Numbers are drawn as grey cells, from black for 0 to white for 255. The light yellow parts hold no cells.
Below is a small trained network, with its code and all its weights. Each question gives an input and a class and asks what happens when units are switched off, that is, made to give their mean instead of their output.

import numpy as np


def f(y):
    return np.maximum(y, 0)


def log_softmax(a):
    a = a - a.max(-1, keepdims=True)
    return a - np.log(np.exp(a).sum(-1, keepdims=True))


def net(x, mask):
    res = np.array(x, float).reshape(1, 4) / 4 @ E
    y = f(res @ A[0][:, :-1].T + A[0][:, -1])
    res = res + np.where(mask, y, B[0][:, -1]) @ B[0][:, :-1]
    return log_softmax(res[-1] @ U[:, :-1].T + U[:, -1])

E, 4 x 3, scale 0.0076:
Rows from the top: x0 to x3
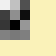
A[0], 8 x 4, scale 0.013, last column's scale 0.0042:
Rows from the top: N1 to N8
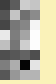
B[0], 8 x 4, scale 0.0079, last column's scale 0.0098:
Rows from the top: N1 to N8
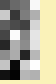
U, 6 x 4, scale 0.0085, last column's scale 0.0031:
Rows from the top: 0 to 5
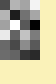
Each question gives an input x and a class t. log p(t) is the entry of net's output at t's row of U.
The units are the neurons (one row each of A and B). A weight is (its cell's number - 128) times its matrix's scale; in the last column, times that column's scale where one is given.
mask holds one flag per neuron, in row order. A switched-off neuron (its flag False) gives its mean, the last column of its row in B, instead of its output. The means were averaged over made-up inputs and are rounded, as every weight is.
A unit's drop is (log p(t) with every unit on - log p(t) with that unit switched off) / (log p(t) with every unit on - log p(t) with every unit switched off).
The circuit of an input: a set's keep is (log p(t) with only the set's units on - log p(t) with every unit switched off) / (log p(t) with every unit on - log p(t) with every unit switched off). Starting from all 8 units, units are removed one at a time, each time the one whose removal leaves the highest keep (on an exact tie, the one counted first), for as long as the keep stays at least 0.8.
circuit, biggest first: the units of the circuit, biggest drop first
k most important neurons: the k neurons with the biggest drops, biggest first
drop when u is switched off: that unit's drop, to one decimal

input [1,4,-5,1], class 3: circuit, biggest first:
N7, N3, N1
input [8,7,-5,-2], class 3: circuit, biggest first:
N7
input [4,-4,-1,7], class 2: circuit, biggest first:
N7, N4
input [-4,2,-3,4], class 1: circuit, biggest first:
N4, N5
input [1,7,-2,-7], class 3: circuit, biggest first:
N7, N1
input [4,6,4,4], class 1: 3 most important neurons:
N7, N4, N5
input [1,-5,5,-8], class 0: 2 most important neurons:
N7, N5
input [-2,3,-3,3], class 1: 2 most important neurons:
N4, N5
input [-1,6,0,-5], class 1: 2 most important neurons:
N7, N4
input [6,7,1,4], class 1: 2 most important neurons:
N7, N4
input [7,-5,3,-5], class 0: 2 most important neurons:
N5, N6
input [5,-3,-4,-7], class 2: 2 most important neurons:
N4, N8
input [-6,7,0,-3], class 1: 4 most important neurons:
N4, N5, N7, N2
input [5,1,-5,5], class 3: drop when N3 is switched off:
0.1
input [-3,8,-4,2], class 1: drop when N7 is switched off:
0.2
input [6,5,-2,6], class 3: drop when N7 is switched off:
0.3
